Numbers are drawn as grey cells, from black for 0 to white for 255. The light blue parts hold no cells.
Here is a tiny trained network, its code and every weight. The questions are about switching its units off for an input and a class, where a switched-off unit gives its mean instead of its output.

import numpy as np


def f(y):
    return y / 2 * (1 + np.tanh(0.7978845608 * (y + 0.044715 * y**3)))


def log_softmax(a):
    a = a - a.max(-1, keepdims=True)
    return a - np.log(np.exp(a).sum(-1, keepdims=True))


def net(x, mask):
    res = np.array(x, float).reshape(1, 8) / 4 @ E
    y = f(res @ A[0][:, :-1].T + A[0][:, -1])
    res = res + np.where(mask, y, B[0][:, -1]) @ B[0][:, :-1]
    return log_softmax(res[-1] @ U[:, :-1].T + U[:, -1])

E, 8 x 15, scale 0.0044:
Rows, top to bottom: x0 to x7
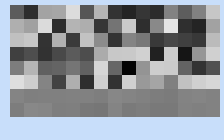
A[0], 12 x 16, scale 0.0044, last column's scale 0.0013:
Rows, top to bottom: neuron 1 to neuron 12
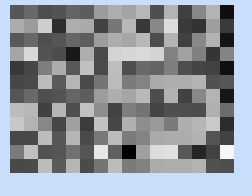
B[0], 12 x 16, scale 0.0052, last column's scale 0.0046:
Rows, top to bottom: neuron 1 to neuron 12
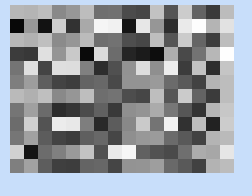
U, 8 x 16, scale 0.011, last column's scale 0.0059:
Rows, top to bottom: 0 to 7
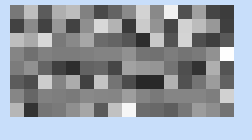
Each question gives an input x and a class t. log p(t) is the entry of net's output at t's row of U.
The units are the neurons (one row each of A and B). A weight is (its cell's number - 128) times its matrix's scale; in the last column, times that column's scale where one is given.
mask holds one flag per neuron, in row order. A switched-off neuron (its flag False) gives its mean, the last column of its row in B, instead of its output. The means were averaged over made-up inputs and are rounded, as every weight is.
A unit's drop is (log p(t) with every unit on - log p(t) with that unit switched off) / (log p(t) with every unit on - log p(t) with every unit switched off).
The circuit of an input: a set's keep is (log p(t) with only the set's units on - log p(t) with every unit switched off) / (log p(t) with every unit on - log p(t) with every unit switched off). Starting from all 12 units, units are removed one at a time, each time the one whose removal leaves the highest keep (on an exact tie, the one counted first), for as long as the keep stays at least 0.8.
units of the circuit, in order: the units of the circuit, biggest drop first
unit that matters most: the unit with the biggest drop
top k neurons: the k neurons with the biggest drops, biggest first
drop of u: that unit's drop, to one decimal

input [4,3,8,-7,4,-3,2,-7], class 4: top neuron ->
(neuron 8)
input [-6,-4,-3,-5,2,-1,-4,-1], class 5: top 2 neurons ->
(neuron 4; neuron 2)
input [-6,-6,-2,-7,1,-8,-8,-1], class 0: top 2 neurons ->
(neuron 5; neuron 2)
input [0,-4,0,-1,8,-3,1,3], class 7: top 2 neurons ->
(neuron 11; neuron 2)
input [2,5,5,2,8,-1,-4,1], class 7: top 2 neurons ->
(neuron 11; neuron 4)
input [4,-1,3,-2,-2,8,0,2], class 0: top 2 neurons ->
(neuron 9; neuron 4)
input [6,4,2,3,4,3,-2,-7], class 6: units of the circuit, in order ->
(neuron 4; neuron 11)
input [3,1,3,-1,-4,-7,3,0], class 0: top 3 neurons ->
(neuron 5; neuron 4; neuron 11)
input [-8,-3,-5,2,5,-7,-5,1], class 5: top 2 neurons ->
(neuron 4; neuron 9)
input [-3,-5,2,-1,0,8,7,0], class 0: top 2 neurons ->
(neuron 9; neuron 2)
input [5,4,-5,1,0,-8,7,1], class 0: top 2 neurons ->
(neuron 5; neuron 4)
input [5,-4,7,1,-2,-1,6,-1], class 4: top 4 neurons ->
(neuron 8; neuron 2; neuron 4; neuron 11)
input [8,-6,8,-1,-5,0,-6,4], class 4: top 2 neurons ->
(neuron 8; neuron 4)
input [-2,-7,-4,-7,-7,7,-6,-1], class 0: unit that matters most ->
neuron 9
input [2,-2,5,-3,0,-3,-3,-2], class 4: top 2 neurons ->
(neuron 8; neuron 2)
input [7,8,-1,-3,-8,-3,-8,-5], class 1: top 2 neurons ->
(neuron 2; neuron 4)
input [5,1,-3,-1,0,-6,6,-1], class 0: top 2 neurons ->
(neuron 5; neuron 4)
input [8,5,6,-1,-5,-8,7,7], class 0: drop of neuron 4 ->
0.2
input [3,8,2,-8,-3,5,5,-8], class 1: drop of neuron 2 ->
0.8
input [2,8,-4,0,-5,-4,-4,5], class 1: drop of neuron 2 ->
0.8
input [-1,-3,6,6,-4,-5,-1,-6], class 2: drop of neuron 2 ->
0.1
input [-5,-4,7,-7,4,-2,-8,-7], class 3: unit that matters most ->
neuron 11
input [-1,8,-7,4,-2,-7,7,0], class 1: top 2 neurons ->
(neuron 2; neuron 9)
